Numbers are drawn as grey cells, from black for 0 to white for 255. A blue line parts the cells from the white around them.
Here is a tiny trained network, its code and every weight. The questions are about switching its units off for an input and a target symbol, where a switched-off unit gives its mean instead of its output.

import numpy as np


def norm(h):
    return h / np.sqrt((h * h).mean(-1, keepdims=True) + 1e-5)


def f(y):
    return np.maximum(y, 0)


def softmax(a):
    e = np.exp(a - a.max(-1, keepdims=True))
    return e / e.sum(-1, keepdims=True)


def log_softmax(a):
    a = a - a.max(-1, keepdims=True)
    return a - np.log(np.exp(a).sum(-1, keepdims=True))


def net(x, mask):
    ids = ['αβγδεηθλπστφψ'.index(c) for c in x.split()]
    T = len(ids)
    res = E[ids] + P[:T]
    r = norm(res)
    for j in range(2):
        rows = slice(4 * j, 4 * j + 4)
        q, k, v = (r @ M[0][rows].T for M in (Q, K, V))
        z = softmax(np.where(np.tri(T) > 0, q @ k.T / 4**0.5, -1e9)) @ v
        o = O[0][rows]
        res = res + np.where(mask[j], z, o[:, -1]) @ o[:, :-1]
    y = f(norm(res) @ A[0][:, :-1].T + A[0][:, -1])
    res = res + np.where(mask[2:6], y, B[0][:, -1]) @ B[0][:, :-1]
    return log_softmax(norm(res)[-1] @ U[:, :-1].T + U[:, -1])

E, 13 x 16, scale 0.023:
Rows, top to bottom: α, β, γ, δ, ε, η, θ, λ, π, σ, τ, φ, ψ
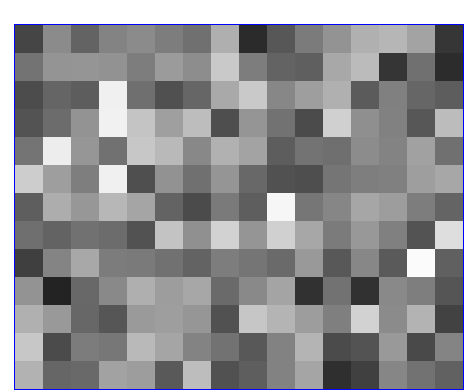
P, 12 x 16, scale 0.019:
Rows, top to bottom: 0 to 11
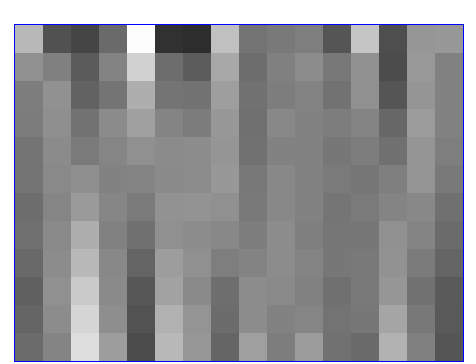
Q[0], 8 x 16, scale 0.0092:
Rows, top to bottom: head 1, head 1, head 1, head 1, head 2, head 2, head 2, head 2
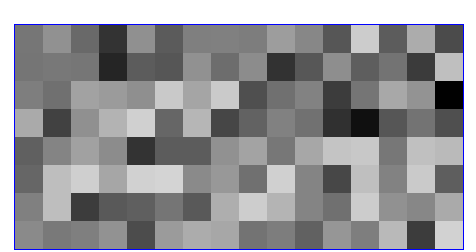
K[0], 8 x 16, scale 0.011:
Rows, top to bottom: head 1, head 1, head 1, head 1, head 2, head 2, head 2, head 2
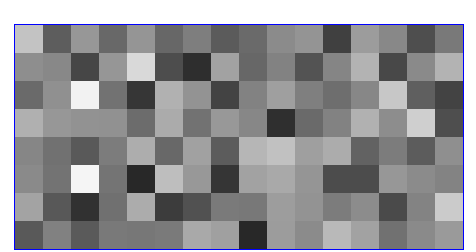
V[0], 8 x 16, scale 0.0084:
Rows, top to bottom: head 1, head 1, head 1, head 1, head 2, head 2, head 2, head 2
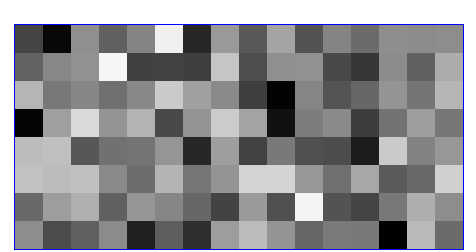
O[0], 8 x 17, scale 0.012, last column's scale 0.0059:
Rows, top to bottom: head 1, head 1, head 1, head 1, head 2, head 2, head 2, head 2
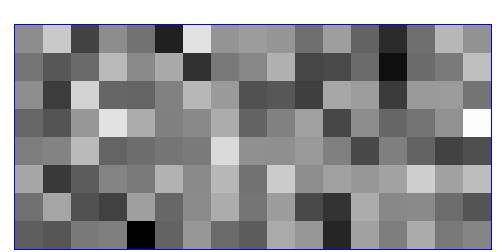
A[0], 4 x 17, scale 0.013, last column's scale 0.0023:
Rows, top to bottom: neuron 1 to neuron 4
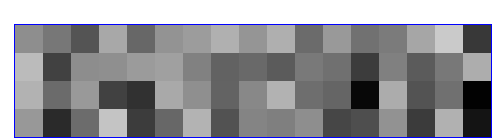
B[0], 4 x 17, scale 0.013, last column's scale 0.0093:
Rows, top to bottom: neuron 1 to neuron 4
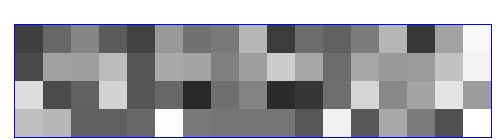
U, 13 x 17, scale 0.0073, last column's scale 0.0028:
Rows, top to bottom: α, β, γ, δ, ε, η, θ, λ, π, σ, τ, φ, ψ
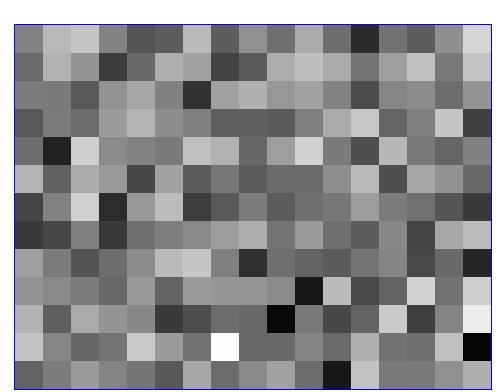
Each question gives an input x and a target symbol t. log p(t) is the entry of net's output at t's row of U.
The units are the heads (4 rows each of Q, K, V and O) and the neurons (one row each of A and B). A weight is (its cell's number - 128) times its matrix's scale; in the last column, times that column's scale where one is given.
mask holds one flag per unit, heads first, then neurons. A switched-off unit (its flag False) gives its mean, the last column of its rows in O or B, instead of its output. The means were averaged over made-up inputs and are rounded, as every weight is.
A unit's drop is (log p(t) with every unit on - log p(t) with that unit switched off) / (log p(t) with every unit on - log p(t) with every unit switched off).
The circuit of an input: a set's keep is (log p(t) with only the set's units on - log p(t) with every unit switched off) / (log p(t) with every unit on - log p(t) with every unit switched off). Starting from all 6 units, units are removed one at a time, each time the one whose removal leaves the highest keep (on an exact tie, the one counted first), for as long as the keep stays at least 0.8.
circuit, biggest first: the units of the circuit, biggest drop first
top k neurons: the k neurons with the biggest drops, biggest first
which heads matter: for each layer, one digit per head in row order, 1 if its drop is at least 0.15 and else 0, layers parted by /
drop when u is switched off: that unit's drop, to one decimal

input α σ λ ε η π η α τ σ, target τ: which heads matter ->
10
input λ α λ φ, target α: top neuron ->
[neuron 2]
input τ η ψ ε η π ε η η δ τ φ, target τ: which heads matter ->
10
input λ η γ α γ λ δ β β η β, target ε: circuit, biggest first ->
[head 2; head 1]
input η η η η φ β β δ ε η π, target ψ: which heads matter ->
01
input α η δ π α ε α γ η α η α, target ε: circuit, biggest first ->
[head 2; neuron 4]
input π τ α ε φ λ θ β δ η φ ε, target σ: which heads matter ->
11
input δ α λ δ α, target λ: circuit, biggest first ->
[neuron 1; head 1; neuron 4]
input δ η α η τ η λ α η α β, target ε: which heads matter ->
00
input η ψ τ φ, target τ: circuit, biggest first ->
[head 1; neuron 3; head 2]
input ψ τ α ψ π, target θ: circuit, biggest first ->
[head 1; head 2]
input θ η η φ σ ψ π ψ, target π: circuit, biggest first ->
[neuron 4; head 2; neuron 2]
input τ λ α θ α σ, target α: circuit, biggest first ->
[head 2; neuron 2]
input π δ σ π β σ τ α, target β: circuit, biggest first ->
[head 1]
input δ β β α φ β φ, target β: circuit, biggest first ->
[neuron 4; neuron 2]
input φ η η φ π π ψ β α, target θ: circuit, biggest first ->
[head 1; head 2]
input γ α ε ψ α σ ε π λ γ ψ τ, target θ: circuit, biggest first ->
[head 2; head 1]
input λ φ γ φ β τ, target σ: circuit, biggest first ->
[head 1; head 2]
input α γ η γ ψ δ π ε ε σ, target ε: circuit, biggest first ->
[head 1; head 2; neuron 4]
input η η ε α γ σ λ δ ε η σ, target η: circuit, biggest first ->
[neuron 3]
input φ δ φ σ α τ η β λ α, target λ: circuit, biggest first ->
[neuron 1; head 1; head 2]
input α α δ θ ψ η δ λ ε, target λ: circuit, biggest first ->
[neuron 1; head 2; head 1]
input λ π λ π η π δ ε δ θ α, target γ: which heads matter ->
10
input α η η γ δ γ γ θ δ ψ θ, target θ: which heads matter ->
11
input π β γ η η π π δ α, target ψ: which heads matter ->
01
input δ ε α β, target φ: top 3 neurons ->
[neuron 2; neuron 4; neuron 1]
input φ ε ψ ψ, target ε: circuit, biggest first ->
[head 1]
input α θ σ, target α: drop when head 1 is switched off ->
0.1
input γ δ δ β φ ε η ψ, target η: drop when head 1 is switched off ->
0.1
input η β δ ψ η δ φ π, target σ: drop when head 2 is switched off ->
0.2
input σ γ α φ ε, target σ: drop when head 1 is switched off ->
0.6
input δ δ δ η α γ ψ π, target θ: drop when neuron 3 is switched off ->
0.0
